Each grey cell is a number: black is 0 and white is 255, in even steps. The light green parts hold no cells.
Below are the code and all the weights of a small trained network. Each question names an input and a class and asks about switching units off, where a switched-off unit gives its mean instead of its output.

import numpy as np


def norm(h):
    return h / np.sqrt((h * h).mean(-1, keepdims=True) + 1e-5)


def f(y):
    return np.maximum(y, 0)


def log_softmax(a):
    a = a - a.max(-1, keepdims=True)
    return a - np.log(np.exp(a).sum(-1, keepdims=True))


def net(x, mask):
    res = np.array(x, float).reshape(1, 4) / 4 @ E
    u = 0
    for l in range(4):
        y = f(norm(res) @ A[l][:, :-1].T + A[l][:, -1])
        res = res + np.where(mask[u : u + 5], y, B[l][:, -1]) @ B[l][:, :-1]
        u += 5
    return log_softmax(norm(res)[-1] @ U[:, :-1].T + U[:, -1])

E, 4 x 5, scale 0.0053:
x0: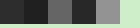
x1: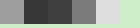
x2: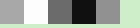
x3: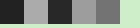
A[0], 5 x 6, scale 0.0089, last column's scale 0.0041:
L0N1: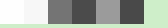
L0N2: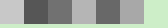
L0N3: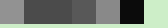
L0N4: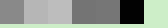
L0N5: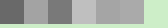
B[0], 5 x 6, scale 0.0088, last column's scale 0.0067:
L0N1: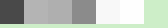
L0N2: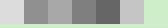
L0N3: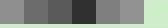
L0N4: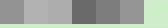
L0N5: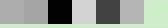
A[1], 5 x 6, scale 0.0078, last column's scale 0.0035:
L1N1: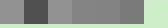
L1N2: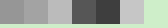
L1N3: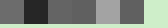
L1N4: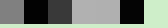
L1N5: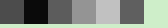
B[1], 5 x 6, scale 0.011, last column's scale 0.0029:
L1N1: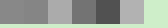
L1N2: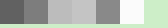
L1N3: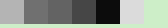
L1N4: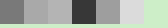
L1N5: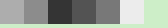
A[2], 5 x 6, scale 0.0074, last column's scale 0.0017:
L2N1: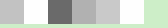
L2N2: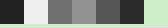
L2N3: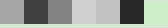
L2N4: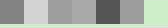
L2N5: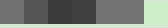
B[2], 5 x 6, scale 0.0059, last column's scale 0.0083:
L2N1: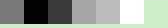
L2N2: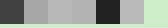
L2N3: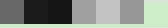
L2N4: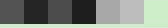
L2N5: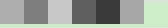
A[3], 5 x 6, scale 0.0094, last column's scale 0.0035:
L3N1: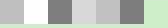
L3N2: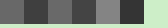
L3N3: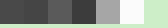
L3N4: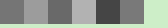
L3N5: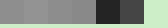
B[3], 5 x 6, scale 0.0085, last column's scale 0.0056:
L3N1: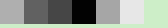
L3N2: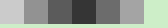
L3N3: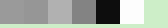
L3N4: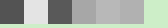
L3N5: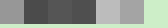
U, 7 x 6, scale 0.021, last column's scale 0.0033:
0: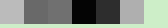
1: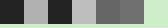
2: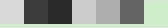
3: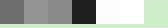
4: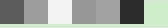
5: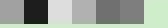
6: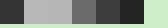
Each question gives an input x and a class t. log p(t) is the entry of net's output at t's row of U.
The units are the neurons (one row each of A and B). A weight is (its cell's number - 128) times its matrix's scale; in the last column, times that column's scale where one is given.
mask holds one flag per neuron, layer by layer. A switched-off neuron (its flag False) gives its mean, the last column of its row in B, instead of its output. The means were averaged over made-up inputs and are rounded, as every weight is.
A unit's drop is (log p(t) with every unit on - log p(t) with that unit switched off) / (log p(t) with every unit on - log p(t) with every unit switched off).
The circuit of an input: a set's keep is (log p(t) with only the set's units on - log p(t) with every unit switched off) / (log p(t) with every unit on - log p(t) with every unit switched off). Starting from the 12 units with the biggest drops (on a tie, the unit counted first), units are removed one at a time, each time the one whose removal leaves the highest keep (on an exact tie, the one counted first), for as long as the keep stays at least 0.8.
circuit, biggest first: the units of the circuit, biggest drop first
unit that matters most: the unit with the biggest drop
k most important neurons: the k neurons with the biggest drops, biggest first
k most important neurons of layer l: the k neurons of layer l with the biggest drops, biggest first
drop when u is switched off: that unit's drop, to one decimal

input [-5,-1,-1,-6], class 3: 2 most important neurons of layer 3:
[L3N1, L3N3]
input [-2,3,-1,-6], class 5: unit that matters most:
L0N5
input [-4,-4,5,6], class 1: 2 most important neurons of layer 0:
[L0N2, L0N5]
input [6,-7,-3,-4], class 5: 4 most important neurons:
[L1N2, L3N1, L0N1, L2N4]
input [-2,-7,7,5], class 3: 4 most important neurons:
[L0N1, L3N1, L1N3, L0N4]
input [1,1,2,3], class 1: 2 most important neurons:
[L0N2, L2N2]
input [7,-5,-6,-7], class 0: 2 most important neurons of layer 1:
[L1N5, L1N3]
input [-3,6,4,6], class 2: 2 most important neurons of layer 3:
[L3N1, L3N4]
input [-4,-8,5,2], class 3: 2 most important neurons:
[L0N1, L3N1]
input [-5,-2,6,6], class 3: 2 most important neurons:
[L0N1, L3N1]
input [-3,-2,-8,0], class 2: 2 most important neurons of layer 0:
[L0N5, L0N2]
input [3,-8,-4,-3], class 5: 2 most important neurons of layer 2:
[L2N2, L2N4]
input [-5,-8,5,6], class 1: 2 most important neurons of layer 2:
[L2N2, L2N1]
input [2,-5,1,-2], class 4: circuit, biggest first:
[L1N2]
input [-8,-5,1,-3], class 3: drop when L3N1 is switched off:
0.3
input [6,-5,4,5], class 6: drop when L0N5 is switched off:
0.2
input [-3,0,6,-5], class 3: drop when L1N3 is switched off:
0.0
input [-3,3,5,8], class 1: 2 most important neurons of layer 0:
[L0N2, L0N5]
